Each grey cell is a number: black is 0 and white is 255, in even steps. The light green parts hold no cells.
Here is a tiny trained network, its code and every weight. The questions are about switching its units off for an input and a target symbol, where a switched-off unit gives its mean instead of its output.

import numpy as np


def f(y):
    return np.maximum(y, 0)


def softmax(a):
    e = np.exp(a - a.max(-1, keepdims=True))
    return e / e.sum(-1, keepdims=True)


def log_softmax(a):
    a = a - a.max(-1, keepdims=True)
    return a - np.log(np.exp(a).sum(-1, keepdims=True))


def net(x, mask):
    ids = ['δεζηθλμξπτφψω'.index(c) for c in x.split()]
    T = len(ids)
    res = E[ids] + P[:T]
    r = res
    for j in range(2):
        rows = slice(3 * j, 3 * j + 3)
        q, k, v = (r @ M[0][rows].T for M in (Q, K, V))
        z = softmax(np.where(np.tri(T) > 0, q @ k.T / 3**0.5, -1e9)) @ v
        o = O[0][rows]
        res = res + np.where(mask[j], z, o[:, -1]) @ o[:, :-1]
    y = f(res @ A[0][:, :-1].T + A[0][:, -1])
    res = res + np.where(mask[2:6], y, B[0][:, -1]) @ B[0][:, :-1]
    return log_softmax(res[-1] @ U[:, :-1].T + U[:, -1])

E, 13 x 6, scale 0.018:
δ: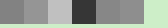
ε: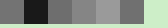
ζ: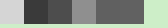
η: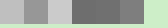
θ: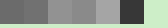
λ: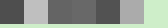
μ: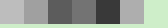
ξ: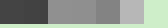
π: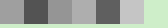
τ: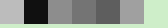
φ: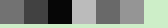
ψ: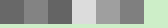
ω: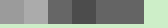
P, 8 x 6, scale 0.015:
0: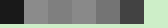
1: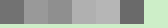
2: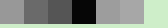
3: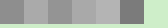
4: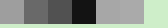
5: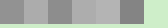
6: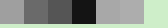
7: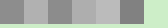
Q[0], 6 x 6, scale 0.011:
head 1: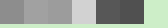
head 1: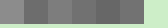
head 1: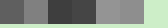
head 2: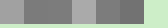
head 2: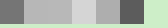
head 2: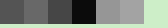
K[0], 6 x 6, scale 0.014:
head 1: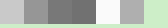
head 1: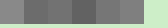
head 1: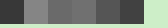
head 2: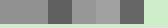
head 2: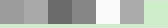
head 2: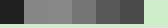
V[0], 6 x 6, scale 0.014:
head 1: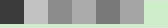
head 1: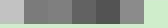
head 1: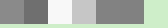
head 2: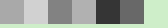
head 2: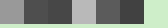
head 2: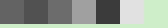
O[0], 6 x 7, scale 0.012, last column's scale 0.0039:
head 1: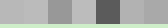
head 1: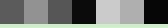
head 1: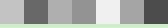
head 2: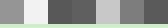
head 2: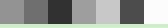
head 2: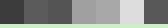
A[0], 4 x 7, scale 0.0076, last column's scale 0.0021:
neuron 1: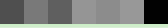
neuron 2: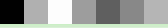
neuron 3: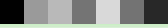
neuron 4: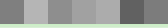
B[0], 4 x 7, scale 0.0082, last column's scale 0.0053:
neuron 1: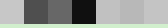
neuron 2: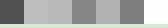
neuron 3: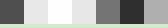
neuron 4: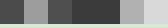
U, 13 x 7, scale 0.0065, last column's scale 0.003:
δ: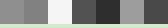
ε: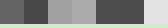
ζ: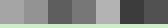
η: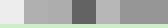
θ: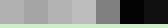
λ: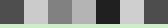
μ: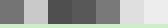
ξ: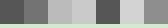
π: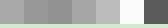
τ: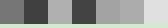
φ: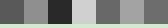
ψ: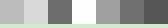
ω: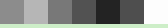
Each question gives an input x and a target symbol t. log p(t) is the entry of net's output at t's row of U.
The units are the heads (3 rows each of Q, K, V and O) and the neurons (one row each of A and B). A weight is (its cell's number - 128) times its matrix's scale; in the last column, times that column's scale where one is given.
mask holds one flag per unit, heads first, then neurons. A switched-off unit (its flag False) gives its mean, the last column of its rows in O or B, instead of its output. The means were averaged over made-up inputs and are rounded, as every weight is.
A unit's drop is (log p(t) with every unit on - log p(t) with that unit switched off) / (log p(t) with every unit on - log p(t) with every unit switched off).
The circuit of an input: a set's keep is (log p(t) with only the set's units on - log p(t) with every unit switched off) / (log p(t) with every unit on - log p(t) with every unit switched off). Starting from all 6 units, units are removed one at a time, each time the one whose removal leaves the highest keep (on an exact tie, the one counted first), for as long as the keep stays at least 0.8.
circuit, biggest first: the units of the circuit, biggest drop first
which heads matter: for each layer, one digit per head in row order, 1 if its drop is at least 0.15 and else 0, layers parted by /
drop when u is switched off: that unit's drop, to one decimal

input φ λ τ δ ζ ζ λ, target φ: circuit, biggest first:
(head 2)
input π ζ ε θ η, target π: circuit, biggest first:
(head 2; head 1)
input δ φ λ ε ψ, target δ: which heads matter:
01
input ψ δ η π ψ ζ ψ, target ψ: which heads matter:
10
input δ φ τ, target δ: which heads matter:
01
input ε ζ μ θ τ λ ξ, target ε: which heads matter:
11
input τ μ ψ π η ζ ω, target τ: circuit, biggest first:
(head 1; head 2)
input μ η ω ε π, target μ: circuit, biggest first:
(head 2; head 1)
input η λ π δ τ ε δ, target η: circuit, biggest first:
(head 1; head 2)
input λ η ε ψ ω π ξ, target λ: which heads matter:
10
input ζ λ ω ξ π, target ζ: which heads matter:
11
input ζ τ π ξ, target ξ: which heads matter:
01
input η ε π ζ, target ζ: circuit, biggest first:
(head 1; head 2)
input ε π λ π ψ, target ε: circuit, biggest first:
(head 2; head 1)
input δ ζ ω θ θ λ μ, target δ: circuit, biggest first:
(head 2)
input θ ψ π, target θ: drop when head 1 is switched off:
0.3
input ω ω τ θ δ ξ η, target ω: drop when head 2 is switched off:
0.2
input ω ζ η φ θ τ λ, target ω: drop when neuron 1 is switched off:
0.0
